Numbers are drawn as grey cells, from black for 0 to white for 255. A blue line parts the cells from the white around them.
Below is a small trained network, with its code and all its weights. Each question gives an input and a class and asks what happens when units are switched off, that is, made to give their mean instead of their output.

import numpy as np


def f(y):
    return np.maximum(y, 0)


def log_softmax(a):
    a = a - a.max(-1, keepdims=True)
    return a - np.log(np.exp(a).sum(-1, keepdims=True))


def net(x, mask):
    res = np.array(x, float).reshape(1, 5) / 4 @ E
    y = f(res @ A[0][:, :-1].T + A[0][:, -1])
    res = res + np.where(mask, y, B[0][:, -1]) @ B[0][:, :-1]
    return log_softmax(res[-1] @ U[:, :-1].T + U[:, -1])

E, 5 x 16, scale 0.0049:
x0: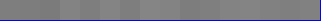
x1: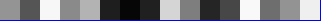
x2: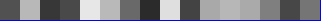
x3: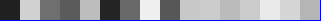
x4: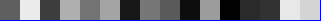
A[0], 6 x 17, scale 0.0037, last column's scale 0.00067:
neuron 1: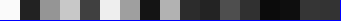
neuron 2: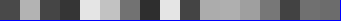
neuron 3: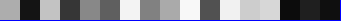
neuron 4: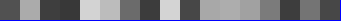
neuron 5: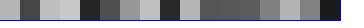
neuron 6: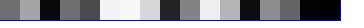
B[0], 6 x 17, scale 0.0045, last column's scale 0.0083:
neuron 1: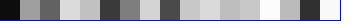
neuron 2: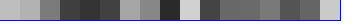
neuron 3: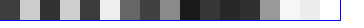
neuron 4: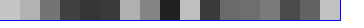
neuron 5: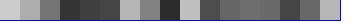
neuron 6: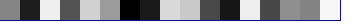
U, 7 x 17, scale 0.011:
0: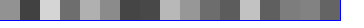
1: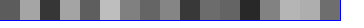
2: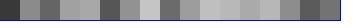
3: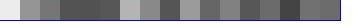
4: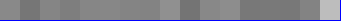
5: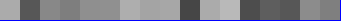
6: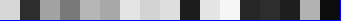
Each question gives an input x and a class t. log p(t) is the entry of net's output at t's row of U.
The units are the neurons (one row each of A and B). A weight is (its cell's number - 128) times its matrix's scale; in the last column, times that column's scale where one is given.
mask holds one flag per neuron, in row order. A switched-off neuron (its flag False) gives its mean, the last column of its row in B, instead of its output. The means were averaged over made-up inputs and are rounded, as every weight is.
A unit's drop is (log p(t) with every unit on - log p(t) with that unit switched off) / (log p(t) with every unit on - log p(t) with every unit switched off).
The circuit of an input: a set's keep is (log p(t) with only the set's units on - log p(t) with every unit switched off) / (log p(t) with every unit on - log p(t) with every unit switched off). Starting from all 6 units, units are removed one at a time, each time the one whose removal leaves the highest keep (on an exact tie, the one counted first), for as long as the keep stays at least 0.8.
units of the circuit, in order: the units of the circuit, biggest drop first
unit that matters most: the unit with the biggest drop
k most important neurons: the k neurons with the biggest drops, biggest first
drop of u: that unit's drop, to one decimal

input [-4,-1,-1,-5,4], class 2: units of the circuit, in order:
[neuron 1; neuron 3]
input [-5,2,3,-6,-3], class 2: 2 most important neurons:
[neuron 1; neuron 6]
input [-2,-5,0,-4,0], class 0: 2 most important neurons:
[neuron 6; neuron 3]
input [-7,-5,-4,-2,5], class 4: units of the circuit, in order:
[neuron 3; neuron 6]
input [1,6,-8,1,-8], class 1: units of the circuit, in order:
[neuron 3]
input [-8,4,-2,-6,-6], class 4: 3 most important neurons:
[neuron 6; neuron 1; neuron 3]
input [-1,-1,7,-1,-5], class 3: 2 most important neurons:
[neuron 2; neuron 4]
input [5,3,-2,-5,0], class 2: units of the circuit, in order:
[neuron 1; neuron 6]
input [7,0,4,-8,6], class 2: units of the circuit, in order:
[neuron 1; neuron 3]
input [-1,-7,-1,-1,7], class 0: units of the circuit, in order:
[neuron 6; neuron 3]
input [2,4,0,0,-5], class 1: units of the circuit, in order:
[neuron 3; neuron 6]
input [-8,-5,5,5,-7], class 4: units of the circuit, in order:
[neuron 6; neuron 1]
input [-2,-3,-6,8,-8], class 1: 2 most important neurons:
[neuron 3; neuron 1]
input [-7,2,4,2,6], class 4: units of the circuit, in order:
[neuron 3]
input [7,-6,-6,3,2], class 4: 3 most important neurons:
[neuron 6; neuron 2; neuron 4]
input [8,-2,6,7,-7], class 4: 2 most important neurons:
[neuron 1; neuron 3]
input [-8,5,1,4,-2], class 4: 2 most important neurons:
[neuron 6; neuron 1]
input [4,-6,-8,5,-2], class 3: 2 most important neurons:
[neuron 5; neuron 1]
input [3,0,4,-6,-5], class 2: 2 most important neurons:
[neuron 1; neuron 6]
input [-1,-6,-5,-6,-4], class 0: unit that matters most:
neuron 6
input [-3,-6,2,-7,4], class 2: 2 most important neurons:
[neuron 1; neuron 3]
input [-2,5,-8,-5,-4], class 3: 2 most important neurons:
[neuron 5; neuron 6]
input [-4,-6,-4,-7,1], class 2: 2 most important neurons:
[neuron 1; neuron 3]
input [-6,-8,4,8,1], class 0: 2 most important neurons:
[neuron 6; neuron 1]
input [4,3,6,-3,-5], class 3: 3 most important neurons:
[neuron 2; neuron 4; neuron 6]
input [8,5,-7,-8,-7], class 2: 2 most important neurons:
[neuron 1; neuron 6]
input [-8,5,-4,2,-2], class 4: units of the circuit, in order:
[neuron 6]
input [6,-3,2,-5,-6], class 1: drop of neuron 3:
1.3
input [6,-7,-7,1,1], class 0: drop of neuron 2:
0.1
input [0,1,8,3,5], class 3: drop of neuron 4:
0.2
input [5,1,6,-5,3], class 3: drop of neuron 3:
0.4
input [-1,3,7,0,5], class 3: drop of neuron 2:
0.2
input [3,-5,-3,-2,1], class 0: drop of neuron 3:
0.1
